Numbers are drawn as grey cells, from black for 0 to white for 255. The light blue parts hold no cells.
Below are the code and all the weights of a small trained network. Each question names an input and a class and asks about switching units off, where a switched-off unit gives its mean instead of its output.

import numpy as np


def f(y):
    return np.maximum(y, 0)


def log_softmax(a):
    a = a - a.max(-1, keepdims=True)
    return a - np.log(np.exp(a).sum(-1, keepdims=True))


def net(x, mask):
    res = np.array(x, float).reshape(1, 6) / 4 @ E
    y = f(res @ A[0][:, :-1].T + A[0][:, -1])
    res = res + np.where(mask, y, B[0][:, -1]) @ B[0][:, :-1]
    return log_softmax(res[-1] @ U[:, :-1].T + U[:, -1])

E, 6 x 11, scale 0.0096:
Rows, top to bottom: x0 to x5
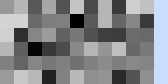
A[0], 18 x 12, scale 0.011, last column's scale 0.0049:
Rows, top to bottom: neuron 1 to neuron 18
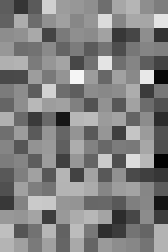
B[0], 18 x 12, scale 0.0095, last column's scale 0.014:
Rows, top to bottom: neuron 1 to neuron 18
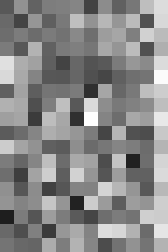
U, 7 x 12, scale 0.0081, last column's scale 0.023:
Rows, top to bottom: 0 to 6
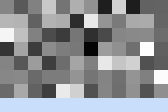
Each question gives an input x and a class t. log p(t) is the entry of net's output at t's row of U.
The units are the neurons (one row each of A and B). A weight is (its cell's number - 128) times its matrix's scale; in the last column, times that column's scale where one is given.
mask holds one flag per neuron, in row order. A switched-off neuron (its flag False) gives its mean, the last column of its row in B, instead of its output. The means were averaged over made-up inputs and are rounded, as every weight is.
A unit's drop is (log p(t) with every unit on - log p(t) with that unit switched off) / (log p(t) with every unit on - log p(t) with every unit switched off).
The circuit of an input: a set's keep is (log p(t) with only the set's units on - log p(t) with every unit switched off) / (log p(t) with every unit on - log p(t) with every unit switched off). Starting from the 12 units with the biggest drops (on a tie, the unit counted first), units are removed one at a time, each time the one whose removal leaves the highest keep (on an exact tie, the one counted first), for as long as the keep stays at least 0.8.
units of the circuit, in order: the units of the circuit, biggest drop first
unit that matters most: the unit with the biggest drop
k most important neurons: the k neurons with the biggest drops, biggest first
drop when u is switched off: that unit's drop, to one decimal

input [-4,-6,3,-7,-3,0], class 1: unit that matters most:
neuron 15
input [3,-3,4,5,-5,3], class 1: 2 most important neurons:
neuron 9; neuron 2
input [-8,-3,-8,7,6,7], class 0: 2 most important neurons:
neuron 13; neuron 17
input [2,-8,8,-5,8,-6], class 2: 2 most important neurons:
neuron 6; neuron 11
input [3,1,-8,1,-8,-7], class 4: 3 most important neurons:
neuron 2; neuron 14; neuron 16
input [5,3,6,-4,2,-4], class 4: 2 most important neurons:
neuron 17; neuron 4
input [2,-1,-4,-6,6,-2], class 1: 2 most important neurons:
neuron 15; neuron 8
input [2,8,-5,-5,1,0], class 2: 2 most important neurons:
neuron 5; neuron 9
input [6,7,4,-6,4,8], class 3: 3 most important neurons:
neuron 16; neuron 3; neuron 6
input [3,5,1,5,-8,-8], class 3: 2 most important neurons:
neuron 7; neuron 6
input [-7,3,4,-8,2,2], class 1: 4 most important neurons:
neuron 15; neuron 8; neuron 12; neuron 10
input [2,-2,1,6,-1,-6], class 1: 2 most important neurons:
neuron 9; neuron 16
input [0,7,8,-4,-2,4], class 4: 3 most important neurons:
neuron 17; neuron 6; neuron 4
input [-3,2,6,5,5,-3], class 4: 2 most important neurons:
neuron 17; neuron 15
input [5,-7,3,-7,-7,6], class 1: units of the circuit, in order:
neuron 15
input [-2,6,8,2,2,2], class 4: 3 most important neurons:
neuron 17; neuron 6; neuron 4
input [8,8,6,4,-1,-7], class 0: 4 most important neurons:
neuron 12; neuron 10; neuron 6; neuron 18
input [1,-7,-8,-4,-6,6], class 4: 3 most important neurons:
neuron 14; neuron 2; neuron 5
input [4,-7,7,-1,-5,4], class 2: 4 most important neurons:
neuron 6; neuron 11; neuron 2; neuron 14
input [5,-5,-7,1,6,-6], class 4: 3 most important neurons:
neuron 2; neuron 14; neuron 16
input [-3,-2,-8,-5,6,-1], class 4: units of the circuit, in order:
neuron 14
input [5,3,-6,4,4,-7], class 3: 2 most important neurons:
neuron 7; neuron 1
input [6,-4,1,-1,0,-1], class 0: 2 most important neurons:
neuron 12; neuron 10
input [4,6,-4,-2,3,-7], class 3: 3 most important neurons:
neuron 7; neuron 6; neuron 11
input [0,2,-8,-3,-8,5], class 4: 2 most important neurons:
neuron 2; neuron 14
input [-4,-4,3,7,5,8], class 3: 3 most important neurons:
neuron 16; neuron 3; neuron 15
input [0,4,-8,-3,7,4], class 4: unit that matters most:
neuron 2
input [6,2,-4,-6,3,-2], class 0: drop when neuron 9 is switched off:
0.4
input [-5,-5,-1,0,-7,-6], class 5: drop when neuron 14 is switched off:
0.2
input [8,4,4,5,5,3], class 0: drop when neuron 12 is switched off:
0.5
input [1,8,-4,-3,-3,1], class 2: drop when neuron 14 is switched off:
0.0
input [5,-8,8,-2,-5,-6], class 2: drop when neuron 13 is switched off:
0.1
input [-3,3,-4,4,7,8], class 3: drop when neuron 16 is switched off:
0.6
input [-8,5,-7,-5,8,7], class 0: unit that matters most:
neuron 13
